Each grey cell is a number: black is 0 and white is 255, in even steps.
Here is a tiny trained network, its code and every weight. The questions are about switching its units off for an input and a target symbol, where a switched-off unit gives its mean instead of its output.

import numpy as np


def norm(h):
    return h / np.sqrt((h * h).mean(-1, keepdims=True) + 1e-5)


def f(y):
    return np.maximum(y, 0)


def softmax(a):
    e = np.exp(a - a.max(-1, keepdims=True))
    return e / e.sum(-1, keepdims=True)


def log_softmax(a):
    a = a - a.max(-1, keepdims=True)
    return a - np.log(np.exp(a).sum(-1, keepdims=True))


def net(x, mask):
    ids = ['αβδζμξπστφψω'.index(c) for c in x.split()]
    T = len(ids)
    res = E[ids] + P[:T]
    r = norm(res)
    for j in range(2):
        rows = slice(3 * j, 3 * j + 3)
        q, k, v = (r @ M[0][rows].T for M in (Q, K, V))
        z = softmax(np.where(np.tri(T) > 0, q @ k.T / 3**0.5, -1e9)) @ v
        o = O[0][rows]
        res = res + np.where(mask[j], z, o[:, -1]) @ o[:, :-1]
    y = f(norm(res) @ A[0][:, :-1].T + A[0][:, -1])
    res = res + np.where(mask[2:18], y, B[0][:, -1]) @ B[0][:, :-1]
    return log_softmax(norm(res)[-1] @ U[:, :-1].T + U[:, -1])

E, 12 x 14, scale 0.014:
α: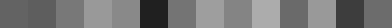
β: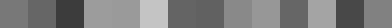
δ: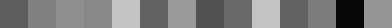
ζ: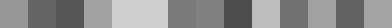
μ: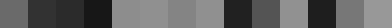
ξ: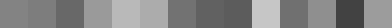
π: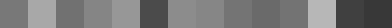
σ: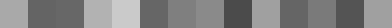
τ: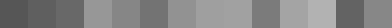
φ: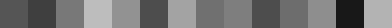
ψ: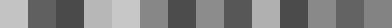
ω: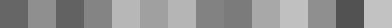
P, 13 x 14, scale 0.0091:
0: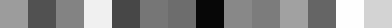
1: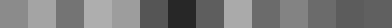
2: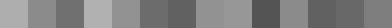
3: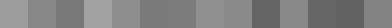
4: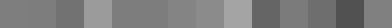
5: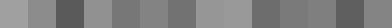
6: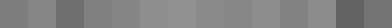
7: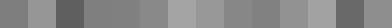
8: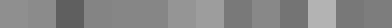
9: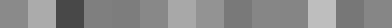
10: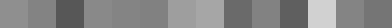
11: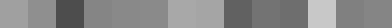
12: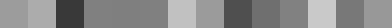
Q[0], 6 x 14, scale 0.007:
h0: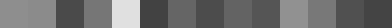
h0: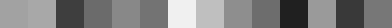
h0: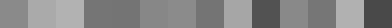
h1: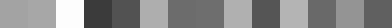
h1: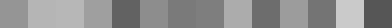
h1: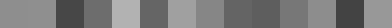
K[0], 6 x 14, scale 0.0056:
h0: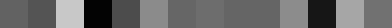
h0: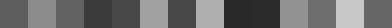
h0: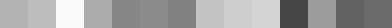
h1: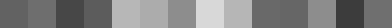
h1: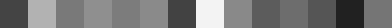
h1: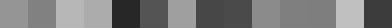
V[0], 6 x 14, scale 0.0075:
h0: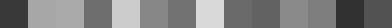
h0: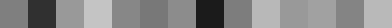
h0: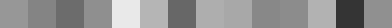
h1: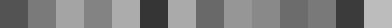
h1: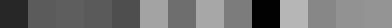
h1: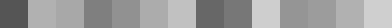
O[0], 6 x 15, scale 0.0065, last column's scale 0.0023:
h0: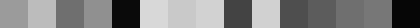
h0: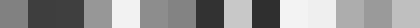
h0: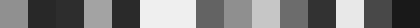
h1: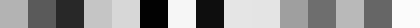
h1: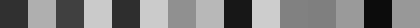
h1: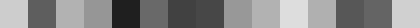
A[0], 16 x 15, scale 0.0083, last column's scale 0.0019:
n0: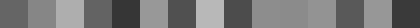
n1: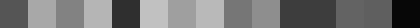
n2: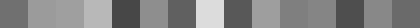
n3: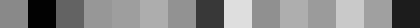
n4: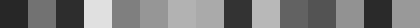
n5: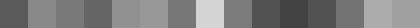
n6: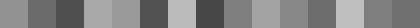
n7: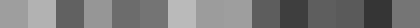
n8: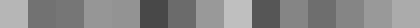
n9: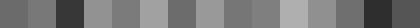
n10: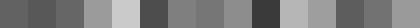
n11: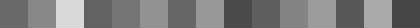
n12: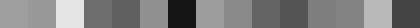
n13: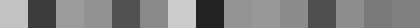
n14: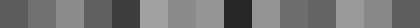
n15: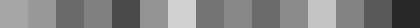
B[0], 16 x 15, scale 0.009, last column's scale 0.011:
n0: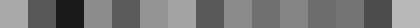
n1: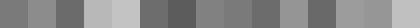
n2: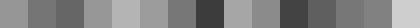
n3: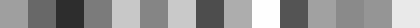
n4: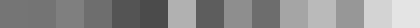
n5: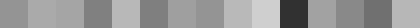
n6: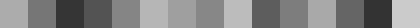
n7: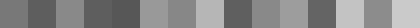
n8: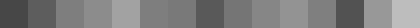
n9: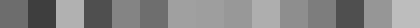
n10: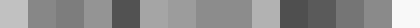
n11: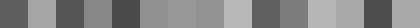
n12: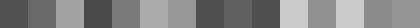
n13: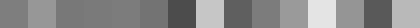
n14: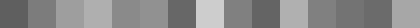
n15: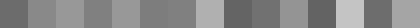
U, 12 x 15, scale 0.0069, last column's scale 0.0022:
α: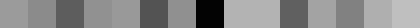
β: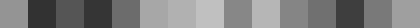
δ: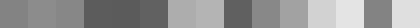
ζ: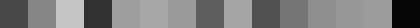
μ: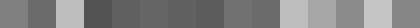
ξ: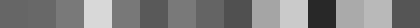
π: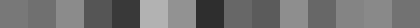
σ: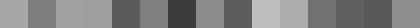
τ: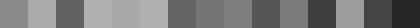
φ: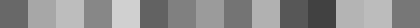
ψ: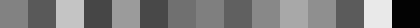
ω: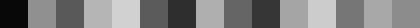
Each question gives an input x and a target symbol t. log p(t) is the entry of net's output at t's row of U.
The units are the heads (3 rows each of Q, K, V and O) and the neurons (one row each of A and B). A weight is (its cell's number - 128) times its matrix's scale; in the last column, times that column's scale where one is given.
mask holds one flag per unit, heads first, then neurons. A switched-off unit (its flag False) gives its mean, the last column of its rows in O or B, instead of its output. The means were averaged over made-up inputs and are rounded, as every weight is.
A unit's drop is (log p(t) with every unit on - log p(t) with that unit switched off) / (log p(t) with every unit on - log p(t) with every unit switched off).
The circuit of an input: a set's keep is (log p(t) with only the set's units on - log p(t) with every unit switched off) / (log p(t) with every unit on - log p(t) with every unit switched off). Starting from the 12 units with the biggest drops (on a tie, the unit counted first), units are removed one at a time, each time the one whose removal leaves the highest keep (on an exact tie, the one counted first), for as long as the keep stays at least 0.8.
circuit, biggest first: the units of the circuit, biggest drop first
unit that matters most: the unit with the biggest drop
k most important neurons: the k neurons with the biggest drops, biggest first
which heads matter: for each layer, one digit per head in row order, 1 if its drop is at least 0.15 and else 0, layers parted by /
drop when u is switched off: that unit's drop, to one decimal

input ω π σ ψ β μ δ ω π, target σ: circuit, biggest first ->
[h1, h0, n3, n4]
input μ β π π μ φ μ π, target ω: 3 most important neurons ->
[n1, n10, n3]
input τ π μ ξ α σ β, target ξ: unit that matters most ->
h0
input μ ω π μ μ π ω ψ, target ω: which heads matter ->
01
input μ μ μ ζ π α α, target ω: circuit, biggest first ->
[h1, n1]
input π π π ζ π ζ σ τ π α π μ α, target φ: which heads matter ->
11
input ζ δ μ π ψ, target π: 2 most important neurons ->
[n12, n3]
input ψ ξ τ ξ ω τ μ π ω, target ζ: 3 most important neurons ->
[n12, n3, n10]
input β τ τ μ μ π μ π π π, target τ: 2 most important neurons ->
[n2, n1]
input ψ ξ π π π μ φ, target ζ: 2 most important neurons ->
[n12, n3]
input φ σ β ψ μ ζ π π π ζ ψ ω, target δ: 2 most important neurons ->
[n3, n4]
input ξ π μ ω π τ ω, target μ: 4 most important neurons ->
[n3, n12, n10, n6]
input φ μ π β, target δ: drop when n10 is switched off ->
0.1
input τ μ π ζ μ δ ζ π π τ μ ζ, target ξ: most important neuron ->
[n1]
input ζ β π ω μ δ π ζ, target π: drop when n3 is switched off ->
0.2
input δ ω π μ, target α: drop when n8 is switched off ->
0.1
